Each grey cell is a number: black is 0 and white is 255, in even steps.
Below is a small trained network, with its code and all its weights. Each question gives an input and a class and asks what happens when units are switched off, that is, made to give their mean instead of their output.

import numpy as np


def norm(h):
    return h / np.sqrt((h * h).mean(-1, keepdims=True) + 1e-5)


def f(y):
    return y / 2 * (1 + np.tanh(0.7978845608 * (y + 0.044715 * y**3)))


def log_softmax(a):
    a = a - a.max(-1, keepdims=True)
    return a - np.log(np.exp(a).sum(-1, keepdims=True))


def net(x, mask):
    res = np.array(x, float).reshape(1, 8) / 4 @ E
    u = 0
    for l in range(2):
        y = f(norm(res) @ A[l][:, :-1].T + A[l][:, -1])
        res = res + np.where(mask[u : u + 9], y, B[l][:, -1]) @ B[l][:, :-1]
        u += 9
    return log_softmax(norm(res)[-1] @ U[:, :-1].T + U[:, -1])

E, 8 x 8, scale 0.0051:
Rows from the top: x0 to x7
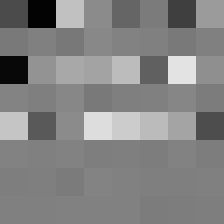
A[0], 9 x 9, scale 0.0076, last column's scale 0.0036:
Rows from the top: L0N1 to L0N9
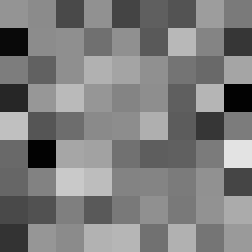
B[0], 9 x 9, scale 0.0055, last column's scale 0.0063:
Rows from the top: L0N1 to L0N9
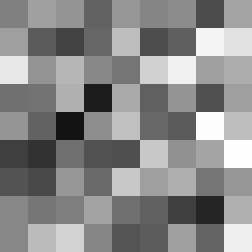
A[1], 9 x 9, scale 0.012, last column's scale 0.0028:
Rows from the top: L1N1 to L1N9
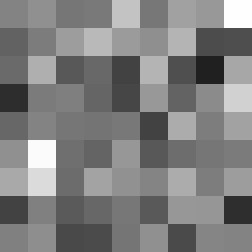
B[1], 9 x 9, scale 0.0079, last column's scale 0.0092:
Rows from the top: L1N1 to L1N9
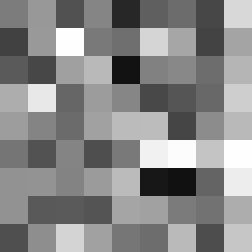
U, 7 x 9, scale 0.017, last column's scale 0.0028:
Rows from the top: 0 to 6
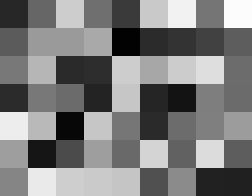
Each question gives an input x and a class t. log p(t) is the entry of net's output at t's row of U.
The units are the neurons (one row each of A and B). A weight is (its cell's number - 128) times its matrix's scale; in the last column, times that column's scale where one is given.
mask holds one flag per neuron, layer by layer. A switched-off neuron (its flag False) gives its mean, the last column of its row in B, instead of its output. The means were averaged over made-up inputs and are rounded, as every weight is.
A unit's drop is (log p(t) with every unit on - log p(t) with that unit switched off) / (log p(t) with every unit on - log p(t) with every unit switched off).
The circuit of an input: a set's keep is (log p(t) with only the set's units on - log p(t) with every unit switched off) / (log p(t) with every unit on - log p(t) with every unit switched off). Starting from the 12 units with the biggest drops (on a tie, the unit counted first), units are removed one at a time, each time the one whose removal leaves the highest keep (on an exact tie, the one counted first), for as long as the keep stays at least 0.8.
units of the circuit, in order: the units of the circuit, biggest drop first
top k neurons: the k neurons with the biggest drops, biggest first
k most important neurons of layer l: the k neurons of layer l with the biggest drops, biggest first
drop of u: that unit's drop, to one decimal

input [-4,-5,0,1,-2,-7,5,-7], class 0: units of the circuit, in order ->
[L0N5]
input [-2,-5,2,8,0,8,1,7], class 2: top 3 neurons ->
[L1N6, L0N3, L1N4]
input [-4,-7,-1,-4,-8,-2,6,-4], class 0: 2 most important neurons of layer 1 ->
[L1N6, L1N3]
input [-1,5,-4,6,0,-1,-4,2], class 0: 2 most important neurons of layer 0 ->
[L0N3, L0N2]
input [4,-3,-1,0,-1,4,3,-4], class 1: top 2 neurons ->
[L1N4, L1N6]
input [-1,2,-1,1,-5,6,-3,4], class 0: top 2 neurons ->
[L0N6, L1N6]
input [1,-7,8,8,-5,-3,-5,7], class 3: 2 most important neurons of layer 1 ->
[L1N6, L1N1]
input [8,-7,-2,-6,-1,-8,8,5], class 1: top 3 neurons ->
[L1N6, L1N4, L0N2]
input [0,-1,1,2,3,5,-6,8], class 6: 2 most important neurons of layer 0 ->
[L0N2, L0N3]
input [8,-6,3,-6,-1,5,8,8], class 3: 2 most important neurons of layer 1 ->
[L1N6, L1N4]
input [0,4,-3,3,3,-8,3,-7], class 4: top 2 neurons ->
[L1N6, L0N6]
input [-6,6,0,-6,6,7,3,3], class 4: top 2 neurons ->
[L0N5, L1N9]
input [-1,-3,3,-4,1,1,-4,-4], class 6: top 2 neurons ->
[L0N9, L0N5]
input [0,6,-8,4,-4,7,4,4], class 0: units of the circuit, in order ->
[L1N7]
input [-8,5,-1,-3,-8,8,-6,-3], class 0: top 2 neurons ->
[L1N6, L1N3]
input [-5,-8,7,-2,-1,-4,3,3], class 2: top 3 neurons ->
[L1N6, L0N2, L1N4]
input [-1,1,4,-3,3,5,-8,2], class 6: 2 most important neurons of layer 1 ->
[L1N7, L1N6]
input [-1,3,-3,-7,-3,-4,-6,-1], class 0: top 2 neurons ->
[L0N6, L1N6]
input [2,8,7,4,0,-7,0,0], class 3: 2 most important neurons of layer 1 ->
[L1N6, L1N9]
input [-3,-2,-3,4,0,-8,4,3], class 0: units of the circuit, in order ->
[L1N4]
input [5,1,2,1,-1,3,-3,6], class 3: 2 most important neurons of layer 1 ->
[L1N6, L1N4]
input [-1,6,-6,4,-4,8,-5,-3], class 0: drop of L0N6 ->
0.1
